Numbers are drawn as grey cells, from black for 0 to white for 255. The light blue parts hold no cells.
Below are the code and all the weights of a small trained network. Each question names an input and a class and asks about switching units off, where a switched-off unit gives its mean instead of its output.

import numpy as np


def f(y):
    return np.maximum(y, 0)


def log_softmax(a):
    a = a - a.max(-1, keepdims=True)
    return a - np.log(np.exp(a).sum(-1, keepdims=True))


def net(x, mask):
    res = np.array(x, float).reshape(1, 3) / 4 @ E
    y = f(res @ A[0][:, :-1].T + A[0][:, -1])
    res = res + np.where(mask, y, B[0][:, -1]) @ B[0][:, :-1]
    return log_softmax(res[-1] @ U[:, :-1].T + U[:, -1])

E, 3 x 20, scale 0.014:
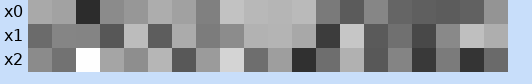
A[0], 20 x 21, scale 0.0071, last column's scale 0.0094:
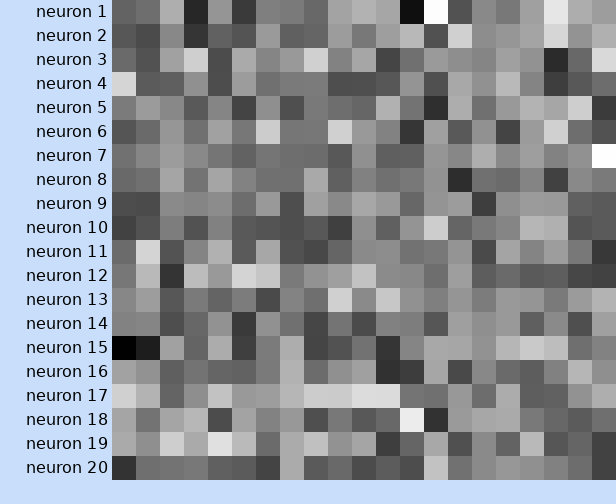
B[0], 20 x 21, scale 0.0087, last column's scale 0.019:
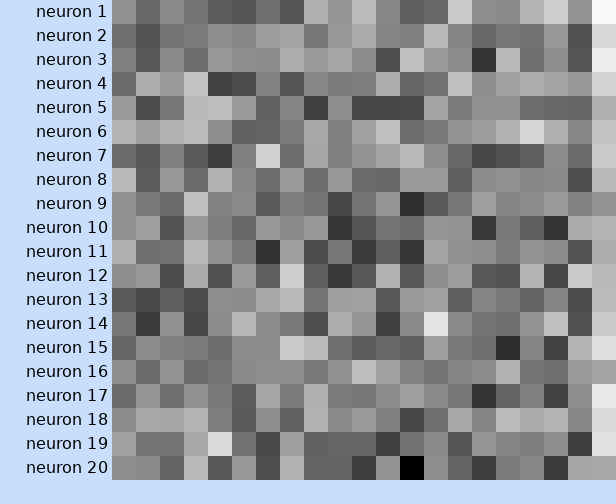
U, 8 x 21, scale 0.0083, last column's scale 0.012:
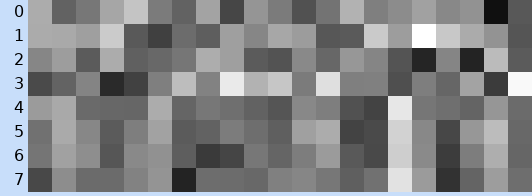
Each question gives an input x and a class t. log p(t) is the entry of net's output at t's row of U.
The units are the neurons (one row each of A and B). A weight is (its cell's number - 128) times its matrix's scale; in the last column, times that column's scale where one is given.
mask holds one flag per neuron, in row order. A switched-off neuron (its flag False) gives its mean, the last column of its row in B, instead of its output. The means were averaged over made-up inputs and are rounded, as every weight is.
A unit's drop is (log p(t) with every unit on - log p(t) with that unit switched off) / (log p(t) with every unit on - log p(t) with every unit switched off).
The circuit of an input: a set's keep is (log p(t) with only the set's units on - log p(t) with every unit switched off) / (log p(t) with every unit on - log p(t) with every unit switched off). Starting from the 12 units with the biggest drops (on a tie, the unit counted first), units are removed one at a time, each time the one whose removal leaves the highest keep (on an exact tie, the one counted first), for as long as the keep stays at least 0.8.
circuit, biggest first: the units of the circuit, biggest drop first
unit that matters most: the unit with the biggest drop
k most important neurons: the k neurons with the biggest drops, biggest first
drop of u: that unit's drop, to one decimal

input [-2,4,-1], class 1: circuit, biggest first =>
[neuron 1]
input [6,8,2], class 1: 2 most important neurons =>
[neuron 6; neuron 1]
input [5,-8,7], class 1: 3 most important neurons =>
[neuron 4; neuron 18; neuron 14]
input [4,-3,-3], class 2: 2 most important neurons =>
[neuron 3; neuron 12]
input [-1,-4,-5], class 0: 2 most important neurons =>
[neuron 14; neuron 1]
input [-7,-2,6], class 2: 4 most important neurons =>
[neuron 15; neuron 10; neuron 20; neuron 14]
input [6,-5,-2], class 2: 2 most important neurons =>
[neuron 12; neuron 1]
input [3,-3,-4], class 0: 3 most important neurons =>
[neuron 7; neuron 1; neuron 15]
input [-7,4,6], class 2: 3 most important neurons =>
[neuron 15; neuron 10; neuron 20]
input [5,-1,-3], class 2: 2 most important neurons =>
[neuron 12; neuron 3]
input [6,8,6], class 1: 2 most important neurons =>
[neuron 6; neuron 1]
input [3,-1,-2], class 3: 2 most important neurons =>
[neuron 15; neuron 20]
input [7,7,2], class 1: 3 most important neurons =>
[neuron 6; neuron 1; neuron 15]
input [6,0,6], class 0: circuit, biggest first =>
[neuron 19]
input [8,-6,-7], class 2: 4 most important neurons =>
[neuron 12; neuron 17; neuron 19; neuron 3]
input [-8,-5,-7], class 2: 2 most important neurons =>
[neuron 15; neuron 10]
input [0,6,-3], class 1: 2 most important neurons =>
[neuron 1; neuron 6]
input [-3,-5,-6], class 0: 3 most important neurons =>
[neuron 14; neuron 1; neuron 2]
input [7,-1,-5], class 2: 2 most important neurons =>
[neuron 12; neuron 17]
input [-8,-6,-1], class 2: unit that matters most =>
neuron 15
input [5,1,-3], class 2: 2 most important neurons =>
[neuron 12; neuron 3]
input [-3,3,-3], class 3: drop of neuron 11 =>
-0.1
